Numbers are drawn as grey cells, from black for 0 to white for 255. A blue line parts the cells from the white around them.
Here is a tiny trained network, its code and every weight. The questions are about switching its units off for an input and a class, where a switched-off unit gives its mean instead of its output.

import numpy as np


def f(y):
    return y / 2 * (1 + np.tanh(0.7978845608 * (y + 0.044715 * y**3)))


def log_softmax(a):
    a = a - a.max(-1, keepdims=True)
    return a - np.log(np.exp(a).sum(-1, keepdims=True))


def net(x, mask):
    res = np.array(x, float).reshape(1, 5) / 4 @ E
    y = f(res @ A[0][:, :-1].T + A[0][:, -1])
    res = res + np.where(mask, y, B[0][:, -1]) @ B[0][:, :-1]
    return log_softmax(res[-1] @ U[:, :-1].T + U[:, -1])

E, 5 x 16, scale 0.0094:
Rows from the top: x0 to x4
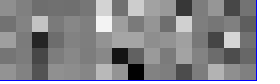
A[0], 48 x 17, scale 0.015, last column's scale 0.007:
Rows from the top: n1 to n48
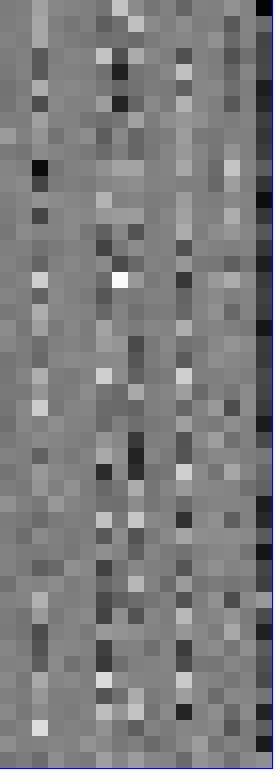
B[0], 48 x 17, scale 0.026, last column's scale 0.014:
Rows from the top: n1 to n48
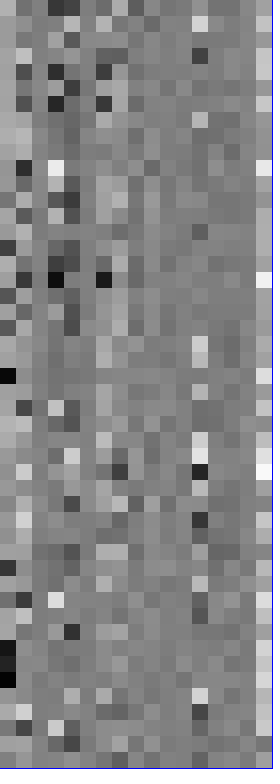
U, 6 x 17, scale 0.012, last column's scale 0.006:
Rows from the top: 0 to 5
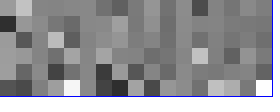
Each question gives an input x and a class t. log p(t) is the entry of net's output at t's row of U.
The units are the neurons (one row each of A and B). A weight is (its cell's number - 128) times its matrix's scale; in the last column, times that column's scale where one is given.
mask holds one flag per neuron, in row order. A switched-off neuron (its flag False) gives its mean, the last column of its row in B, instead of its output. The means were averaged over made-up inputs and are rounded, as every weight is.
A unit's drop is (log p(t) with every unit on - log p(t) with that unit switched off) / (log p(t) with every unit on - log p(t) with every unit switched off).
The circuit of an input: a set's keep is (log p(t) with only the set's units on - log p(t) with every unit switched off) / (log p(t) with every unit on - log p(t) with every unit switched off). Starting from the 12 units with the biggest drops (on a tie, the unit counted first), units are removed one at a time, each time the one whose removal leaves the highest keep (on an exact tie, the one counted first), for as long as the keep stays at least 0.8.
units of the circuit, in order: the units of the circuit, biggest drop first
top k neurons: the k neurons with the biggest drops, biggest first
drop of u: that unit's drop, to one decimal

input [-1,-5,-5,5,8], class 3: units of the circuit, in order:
n29
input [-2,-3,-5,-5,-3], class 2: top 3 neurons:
n38, n26, n7
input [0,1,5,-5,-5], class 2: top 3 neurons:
n11, n29, n14
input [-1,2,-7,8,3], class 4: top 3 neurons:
n7, n5, n17
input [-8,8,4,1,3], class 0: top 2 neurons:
n30, n39
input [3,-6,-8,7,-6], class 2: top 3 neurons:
n38, n26, n18
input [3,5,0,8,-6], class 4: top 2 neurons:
n7, n5
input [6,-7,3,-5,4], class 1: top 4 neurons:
n41, n30, n42, n36
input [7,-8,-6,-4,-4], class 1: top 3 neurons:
n41, n42, n16
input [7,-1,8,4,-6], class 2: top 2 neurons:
n11, n30
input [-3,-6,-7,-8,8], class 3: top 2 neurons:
n28, n29
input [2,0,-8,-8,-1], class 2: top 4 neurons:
n26, n38, n46, n7
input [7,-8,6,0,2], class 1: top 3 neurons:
n41, n42, n30
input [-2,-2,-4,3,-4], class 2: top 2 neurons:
n38, n29
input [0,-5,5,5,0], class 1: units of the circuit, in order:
n42
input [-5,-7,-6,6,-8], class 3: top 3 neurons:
n2, n44, n37
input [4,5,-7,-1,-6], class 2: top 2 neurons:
n46, n26
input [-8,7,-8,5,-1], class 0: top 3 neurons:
n30, n39, n11
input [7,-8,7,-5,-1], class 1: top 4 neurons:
n41, n42, n30, n36
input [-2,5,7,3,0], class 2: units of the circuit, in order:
n11
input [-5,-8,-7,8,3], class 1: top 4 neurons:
n41, n42, n18, n36
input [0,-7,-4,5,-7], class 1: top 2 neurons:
n42, n41
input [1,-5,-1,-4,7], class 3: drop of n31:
0.0
